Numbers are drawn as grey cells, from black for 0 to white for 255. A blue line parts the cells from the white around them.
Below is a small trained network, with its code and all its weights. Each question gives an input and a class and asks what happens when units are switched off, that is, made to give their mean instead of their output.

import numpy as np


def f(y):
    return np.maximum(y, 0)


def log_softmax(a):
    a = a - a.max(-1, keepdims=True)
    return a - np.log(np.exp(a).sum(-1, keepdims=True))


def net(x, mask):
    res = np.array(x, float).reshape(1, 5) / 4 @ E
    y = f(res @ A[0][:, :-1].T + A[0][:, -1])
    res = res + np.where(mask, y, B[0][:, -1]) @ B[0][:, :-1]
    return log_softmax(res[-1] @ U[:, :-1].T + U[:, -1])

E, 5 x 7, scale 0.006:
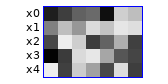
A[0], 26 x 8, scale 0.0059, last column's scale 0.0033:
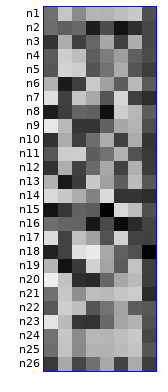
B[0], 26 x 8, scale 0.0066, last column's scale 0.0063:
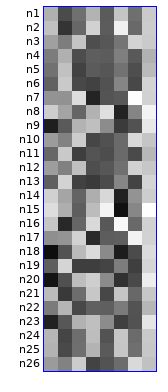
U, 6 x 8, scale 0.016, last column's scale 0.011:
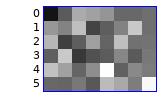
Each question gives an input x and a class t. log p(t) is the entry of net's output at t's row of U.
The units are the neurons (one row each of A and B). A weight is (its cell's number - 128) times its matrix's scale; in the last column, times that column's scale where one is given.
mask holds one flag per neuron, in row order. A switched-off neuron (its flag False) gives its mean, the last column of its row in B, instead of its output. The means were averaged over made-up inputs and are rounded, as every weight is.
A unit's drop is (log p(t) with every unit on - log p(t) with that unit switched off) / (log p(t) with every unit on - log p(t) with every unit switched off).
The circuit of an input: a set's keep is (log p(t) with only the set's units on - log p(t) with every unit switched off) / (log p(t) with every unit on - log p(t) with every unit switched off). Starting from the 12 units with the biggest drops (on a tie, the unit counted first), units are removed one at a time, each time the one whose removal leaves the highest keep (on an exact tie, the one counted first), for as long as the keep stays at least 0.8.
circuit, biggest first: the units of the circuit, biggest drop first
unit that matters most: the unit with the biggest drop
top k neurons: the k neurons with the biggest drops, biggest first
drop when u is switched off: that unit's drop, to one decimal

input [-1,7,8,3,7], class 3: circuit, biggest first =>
n11
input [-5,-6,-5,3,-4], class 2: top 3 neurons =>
n16, n2, n15
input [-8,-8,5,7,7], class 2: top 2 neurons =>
n16, n2
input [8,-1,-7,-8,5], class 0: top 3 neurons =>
n20, n9, n23
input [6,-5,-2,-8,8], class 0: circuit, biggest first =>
n20, n9
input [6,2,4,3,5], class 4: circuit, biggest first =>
n15, n8
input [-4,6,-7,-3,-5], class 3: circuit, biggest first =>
n19, n13
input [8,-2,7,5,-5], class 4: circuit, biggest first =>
n15, n8
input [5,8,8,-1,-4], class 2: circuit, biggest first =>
n21, n24
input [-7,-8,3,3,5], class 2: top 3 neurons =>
n16, n2, n15
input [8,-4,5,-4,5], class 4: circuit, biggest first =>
n15, n8
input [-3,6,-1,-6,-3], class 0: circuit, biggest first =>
n20, n23
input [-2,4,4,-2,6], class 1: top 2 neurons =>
n7, n17
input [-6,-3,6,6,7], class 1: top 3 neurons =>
n7, n17, n20
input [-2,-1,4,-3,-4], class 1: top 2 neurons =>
n19, n13
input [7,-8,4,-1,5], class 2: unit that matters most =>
n16
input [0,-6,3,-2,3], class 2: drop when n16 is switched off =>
0.2
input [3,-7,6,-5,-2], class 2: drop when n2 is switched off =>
0.5
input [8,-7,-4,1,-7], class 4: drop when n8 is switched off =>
0.7
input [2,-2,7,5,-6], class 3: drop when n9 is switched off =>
0.1
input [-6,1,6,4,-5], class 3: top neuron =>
n15
